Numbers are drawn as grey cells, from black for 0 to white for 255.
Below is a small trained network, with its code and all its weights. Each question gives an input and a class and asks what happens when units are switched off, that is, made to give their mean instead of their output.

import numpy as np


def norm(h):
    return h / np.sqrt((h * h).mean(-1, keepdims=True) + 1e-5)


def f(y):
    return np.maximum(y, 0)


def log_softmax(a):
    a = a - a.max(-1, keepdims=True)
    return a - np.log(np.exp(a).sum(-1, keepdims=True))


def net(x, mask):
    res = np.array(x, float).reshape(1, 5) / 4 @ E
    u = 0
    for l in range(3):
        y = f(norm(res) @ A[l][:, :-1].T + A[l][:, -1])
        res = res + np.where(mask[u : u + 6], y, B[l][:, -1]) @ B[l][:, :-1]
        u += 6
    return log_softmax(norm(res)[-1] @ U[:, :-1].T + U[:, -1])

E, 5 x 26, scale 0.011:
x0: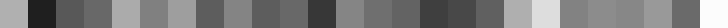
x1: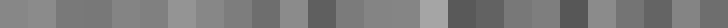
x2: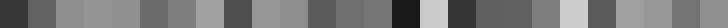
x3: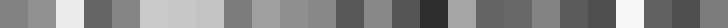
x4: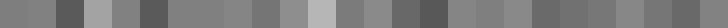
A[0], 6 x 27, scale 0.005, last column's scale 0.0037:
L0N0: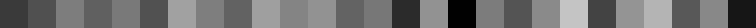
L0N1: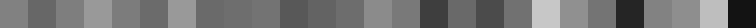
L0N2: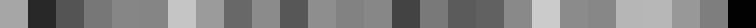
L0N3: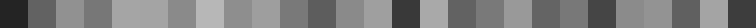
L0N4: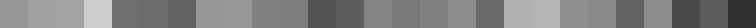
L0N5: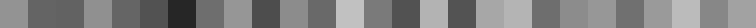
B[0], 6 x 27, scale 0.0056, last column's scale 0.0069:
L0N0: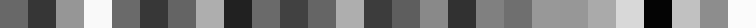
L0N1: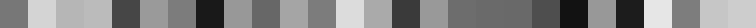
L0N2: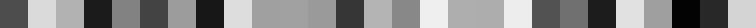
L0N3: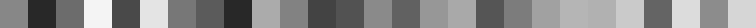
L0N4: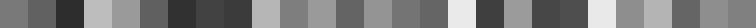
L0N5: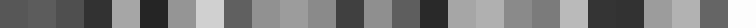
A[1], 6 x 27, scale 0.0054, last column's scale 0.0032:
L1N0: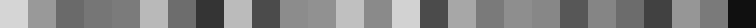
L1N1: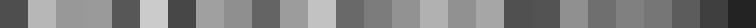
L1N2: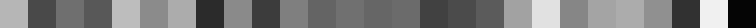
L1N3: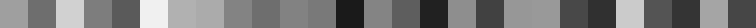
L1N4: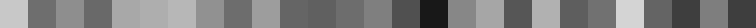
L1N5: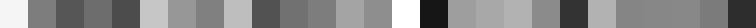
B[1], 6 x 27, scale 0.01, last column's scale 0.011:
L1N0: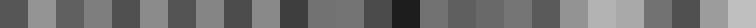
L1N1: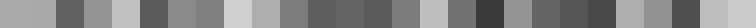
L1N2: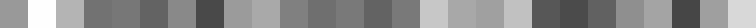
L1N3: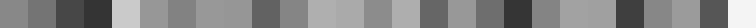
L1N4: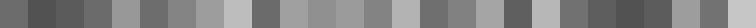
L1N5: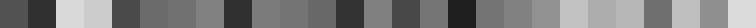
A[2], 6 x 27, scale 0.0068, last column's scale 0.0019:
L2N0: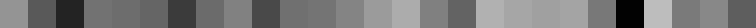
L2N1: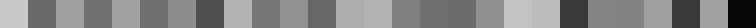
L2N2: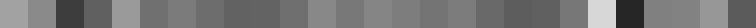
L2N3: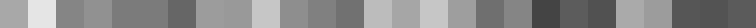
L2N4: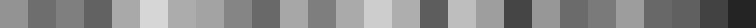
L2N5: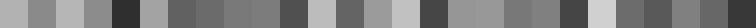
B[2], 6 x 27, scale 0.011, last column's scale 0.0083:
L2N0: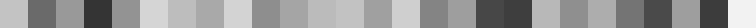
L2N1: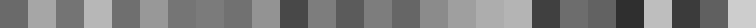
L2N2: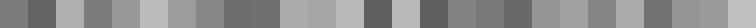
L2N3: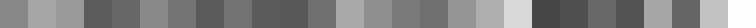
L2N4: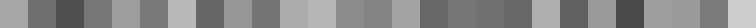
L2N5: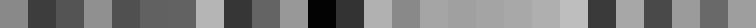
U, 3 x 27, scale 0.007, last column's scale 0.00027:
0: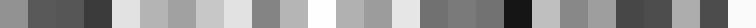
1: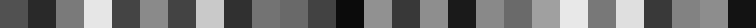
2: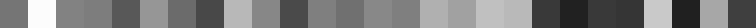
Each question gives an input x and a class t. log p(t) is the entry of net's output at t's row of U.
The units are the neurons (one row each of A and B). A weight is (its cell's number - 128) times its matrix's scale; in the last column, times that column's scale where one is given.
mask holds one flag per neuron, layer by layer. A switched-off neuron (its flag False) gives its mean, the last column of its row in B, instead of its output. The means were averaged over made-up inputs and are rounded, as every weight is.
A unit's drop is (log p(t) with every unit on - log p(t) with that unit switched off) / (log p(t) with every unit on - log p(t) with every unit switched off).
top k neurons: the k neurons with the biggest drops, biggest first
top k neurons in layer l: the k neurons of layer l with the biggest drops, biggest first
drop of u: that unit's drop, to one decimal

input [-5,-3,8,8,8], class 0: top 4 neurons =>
L1N3; L1N5; L1N0; L2N4
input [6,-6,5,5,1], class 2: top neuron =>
L1N2
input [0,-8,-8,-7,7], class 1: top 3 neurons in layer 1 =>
L1N5; L1N3; L1N0
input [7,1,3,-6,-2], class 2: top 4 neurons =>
L1N2; L1N3; L2N1; L0N2
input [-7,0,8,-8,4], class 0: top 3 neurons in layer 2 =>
L2N0; L2N5; L2N1
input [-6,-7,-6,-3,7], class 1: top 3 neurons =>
L1N5; L0N2; L1N2
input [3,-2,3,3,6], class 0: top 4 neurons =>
L1N3; L1N5; L1N0; L1N4
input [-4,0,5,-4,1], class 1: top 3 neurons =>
L1N3; L0N0; L1N4
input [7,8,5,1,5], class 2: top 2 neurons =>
L1N2; L1N5
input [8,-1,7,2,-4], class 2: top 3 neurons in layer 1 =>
L1N2; L1N5; L1N0
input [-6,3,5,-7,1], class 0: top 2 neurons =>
L1N2; L0N5
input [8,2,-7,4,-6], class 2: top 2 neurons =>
L1N2; L2N1
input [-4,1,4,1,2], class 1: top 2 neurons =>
L0N0; L1N2
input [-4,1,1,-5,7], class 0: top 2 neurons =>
L1N2; L0N5
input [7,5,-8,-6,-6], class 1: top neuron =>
L1N5
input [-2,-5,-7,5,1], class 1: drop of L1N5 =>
1.0
